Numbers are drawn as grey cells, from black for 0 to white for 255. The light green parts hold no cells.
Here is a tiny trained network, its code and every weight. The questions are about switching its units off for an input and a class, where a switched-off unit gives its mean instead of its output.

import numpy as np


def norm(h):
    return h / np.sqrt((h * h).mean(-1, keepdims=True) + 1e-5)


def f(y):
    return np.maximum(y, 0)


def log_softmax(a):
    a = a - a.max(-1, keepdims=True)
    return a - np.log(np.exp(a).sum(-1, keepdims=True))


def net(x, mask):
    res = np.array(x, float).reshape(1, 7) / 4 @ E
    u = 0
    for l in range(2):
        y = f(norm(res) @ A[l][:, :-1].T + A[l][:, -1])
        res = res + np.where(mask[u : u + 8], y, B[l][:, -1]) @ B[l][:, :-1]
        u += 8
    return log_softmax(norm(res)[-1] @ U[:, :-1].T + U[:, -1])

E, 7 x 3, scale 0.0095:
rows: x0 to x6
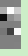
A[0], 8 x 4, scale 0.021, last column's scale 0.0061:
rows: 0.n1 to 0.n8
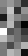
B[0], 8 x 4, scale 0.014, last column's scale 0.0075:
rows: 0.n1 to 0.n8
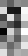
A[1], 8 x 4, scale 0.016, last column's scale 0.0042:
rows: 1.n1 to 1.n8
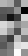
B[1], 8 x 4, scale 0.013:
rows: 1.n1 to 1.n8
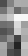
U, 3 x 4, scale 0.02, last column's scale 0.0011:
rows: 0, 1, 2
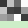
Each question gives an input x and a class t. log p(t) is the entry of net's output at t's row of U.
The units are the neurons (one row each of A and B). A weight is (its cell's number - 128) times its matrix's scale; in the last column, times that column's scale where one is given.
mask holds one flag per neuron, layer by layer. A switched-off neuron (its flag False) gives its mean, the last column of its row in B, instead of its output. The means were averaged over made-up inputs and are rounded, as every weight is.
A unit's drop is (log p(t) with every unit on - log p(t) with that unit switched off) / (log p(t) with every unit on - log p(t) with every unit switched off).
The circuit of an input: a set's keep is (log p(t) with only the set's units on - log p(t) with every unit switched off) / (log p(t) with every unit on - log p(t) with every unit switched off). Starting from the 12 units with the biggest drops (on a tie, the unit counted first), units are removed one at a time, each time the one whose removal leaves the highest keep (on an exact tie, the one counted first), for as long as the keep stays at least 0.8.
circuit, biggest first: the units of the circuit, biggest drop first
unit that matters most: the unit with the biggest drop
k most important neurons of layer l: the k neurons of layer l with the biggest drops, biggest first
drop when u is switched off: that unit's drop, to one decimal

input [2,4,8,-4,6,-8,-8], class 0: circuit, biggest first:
[1.n3]
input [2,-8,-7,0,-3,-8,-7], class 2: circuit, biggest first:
[1.n3; 1.n7]
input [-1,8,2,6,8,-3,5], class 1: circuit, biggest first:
[1.n8; 1.n3]
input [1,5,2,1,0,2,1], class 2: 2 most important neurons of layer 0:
[0.n8; 0.n5]
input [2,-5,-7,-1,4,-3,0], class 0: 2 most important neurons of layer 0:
[0.n5; 0.n2]
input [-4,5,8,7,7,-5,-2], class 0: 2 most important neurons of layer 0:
[0.n3; 0.n2]
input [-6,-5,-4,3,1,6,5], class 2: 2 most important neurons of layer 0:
[0.n3; 0.n7]
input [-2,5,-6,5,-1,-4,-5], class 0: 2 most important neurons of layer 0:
[0.n5; 0.n6]
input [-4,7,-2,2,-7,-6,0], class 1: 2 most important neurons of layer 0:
[0.n2; 0.n4]
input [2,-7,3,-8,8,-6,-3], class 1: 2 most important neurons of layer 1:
[1.n7; 1.n6]
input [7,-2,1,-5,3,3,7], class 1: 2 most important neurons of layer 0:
[0.n2; 0.n4]
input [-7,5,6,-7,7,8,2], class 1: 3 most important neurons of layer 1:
[1.n7; 1.n8; 1.n3]
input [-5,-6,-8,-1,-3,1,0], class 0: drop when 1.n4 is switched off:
0.0
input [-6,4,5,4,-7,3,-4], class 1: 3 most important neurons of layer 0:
[0.n2; 0.n5; 0.n4]
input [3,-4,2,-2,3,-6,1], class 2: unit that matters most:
1.n3
